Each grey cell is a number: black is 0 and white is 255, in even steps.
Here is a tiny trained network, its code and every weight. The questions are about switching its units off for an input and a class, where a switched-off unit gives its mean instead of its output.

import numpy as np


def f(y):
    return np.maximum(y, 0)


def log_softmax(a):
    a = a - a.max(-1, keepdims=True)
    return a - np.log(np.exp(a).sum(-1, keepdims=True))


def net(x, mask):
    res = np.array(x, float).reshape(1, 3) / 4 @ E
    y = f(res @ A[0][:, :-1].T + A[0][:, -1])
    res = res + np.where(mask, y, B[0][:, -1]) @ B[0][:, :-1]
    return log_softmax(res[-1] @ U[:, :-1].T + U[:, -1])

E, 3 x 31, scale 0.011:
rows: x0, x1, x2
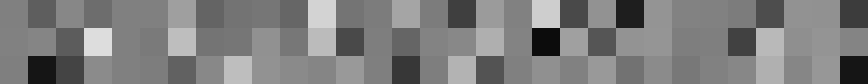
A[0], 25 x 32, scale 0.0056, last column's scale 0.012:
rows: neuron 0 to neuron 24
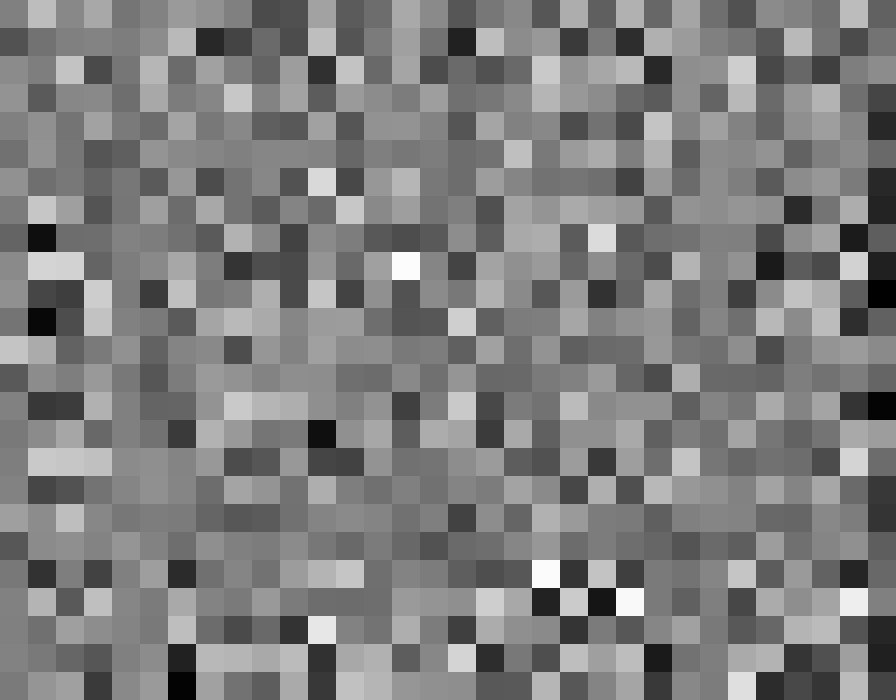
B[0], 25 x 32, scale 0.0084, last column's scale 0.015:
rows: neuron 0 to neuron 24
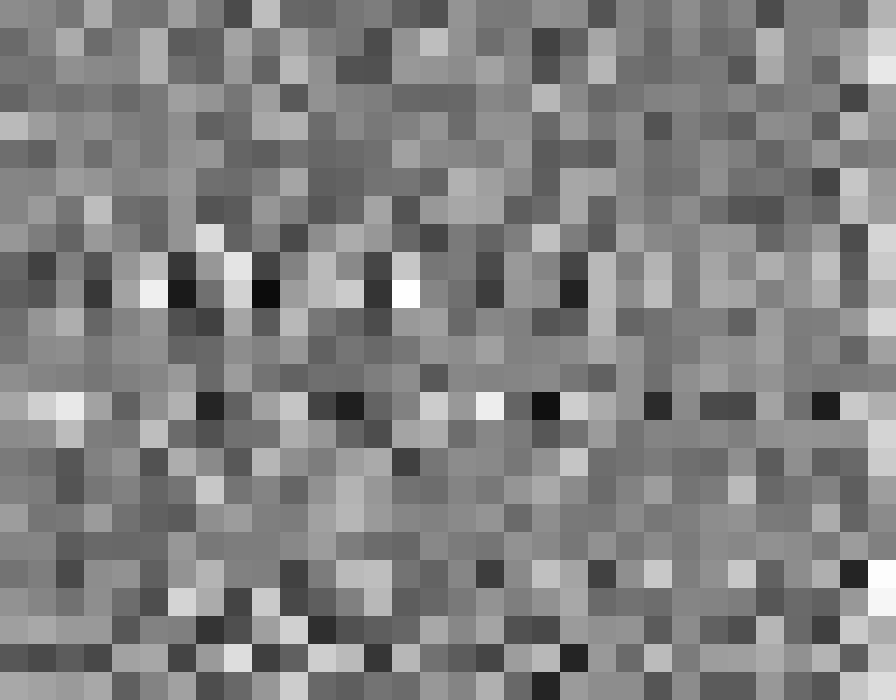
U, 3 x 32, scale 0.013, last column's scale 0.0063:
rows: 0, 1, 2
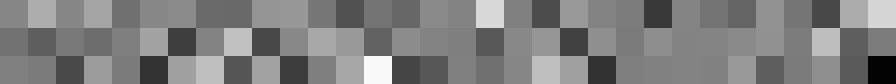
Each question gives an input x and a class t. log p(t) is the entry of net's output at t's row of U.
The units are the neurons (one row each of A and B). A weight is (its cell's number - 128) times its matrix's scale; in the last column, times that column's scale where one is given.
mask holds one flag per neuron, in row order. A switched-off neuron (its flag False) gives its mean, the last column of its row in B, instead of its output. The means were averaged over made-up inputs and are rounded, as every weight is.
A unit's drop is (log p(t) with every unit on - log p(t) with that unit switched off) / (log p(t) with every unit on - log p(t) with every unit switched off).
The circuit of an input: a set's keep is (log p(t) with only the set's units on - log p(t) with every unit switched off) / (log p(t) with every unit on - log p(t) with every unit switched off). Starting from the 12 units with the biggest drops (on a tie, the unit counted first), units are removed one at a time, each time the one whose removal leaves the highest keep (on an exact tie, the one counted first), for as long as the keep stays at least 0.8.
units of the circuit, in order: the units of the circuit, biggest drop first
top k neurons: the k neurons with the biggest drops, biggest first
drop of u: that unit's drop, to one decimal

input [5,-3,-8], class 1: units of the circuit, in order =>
(neuron 9)
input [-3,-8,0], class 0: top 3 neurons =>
(neuron 24; neuron 9; neuron 7)
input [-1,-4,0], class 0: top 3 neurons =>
(neuron 9; neuron 10; neuron 24)
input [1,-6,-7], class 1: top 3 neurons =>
(neuron 9; neuron 14; neuron 21)
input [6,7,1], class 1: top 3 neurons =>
(neuron 10; neuron 24; neuron 14)
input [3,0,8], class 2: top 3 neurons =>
(neuron 8; neuron 20; neuron 9)
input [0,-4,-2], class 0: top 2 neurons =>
(neuron 23; neuron 24)
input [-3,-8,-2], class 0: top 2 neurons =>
(neuron 24; neuron 7)
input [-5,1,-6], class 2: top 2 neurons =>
(neuron 21; neuron 16)
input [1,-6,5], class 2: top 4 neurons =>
(neuron 20; neuron 8; neuron 9; neuron 10)
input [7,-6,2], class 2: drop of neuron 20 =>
0.6
